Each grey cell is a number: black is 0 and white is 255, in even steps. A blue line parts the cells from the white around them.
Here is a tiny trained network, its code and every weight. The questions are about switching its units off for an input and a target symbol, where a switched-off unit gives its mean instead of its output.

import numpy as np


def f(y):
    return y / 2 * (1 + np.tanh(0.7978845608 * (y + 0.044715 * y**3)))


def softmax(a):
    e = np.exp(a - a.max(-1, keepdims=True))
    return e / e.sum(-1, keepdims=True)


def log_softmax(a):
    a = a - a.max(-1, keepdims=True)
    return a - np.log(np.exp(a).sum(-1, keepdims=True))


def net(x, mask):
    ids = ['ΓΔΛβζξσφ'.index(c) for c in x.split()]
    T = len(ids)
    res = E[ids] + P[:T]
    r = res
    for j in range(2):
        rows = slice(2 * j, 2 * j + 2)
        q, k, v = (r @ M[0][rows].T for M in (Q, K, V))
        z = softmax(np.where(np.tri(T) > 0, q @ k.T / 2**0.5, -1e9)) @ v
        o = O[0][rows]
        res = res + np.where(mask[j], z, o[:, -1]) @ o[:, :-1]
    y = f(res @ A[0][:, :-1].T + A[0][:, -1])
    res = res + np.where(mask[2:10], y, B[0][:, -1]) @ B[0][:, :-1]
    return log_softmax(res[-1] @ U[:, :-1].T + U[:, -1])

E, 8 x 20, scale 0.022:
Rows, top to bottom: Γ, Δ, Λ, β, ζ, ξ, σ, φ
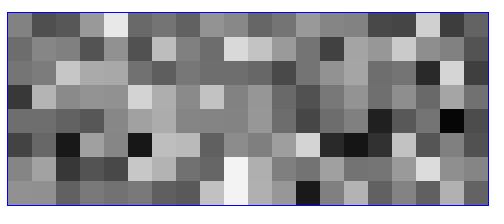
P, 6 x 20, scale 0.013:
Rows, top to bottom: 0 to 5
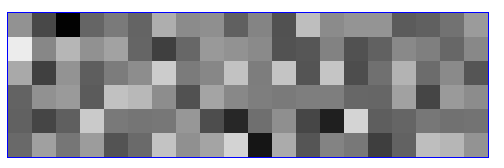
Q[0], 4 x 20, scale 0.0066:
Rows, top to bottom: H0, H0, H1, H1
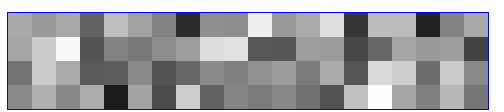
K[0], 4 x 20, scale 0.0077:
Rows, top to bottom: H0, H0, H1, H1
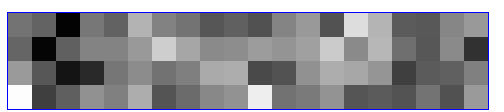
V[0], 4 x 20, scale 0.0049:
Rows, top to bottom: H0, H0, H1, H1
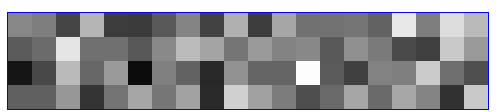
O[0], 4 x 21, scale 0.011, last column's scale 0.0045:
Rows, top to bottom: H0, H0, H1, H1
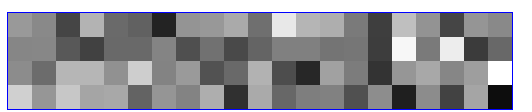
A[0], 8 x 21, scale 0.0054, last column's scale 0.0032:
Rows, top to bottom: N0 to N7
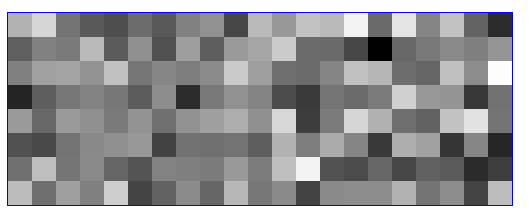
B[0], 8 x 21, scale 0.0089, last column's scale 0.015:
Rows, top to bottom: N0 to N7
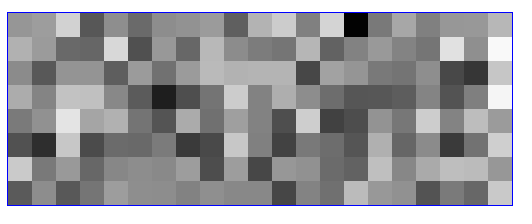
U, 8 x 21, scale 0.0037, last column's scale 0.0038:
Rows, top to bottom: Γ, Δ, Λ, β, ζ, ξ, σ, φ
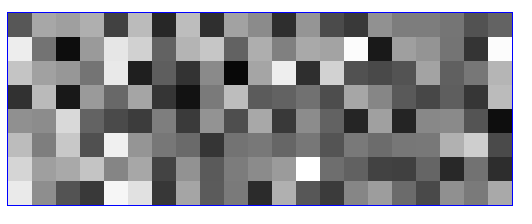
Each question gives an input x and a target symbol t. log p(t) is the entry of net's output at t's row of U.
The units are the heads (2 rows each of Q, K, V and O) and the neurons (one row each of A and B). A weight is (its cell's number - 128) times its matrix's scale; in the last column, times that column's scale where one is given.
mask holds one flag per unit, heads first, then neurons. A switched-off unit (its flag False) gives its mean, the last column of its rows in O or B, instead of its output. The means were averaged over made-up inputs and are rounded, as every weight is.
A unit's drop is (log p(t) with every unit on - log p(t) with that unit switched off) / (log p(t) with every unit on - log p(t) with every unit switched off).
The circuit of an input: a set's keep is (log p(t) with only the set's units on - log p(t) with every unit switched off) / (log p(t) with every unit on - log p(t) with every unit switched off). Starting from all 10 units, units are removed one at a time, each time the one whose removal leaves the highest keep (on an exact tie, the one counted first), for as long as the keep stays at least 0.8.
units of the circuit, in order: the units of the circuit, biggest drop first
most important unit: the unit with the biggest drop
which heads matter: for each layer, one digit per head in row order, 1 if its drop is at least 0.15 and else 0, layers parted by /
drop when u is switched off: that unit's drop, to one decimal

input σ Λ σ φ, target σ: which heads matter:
11
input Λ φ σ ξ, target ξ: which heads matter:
01
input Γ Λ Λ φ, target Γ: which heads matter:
10
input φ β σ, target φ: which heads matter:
01
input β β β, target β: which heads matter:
11
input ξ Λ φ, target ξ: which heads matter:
11
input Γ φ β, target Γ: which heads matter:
10
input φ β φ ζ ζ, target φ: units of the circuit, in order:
[N6 H1]
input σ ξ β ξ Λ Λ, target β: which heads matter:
10
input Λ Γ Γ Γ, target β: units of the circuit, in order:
[H1 N0]
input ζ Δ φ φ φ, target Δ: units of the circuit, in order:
[N5 N3 H1]
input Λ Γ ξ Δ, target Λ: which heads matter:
10
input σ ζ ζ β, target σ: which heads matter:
11
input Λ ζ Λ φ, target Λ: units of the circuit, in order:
[N0 H0]
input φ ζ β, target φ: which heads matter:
01
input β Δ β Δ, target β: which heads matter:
10
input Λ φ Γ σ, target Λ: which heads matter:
10
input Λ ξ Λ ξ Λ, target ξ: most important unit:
N1
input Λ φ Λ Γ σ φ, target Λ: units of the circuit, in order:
[H0 N0]
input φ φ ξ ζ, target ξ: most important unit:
H1
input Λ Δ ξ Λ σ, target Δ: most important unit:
H1
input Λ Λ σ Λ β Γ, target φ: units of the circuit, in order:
[H1 N6]
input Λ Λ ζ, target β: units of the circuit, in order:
[H1 N0]
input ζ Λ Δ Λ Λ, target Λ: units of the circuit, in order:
[H0 N0 N3]
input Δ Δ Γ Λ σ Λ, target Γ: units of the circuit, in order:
[H0 N1]
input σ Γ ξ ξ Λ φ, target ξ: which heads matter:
10
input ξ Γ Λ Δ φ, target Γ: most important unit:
N4
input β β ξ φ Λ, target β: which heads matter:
11
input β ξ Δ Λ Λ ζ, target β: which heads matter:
01
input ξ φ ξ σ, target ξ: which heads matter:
11
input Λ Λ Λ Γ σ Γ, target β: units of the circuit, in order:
[N0 H1]
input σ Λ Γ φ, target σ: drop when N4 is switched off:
0.4
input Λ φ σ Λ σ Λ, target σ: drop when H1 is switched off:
0.3
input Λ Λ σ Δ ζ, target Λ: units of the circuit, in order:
[H1]
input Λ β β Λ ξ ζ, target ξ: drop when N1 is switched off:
0.2
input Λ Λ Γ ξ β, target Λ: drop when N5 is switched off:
0.1
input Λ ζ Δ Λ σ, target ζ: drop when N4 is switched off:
0.0
